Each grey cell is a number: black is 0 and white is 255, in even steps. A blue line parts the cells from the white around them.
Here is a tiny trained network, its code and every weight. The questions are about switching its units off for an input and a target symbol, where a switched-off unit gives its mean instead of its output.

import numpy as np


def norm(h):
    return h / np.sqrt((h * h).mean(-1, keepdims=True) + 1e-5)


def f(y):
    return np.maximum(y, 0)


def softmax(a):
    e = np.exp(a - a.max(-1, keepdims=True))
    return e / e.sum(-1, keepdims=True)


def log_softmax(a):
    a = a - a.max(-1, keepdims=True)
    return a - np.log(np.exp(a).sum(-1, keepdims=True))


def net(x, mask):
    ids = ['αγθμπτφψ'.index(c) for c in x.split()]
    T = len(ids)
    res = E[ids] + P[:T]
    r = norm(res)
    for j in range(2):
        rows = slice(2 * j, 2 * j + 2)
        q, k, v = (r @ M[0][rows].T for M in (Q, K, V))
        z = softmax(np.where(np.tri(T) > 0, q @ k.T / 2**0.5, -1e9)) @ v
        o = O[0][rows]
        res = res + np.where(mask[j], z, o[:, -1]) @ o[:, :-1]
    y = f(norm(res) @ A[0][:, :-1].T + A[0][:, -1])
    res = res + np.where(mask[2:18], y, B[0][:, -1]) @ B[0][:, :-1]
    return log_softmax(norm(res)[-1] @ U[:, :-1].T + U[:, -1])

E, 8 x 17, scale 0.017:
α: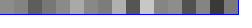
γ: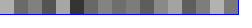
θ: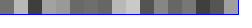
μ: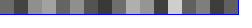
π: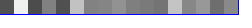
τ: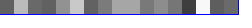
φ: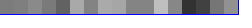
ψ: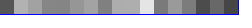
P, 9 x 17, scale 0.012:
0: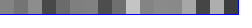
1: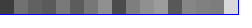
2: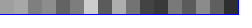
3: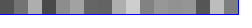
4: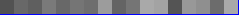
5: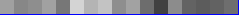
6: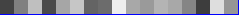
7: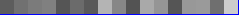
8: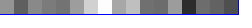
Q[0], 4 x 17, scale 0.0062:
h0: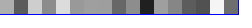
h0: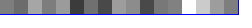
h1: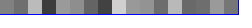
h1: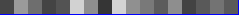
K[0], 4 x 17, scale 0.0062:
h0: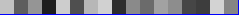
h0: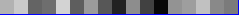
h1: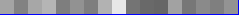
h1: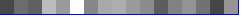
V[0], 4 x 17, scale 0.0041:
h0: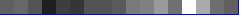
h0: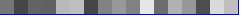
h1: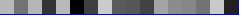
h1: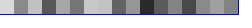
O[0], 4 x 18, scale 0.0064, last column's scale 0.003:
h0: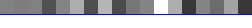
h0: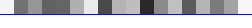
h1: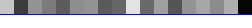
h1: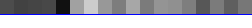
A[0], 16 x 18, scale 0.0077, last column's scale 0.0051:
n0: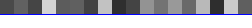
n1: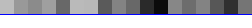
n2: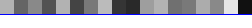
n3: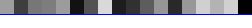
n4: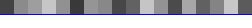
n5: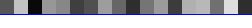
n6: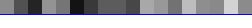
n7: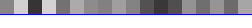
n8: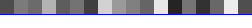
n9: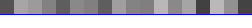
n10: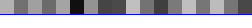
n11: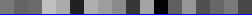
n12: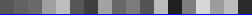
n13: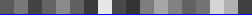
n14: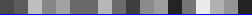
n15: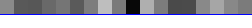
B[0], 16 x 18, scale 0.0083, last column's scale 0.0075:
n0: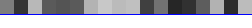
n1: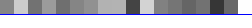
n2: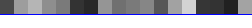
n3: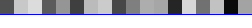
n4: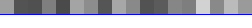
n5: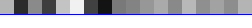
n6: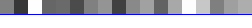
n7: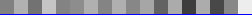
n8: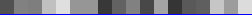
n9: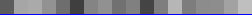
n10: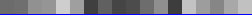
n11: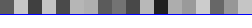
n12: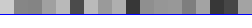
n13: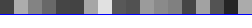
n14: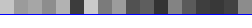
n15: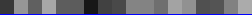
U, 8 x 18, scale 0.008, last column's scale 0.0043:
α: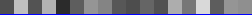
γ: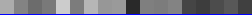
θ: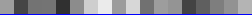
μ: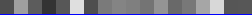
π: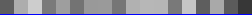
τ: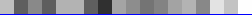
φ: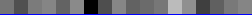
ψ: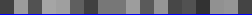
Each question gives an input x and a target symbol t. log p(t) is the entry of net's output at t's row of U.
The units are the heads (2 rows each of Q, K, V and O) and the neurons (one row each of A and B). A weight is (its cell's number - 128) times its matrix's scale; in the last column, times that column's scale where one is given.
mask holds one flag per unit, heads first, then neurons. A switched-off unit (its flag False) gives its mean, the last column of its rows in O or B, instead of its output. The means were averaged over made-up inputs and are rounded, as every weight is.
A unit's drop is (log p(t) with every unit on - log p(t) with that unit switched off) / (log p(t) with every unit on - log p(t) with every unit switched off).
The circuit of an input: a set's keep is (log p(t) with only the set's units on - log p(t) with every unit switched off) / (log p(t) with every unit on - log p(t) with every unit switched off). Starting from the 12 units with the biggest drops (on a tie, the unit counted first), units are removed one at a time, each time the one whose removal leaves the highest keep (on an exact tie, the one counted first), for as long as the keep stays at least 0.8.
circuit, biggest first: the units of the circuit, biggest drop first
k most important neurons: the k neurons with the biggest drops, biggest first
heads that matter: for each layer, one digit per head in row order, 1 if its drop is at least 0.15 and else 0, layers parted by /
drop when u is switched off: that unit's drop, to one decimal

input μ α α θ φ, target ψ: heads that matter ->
00
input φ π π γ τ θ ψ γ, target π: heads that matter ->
00
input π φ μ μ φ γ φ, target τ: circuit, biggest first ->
(n1; n13)
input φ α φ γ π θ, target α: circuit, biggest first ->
(n11; h1)
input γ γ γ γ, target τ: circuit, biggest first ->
(n10)
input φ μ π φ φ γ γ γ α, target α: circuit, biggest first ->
(n11; h1; h0)
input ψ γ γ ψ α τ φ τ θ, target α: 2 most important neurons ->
(n11; n7)
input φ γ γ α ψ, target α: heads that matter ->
01
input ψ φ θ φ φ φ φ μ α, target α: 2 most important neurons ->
(n11; n0)
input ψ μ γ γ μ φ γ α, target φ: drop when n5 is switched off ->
0.1
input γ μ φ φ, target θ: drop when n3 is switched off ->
0.0
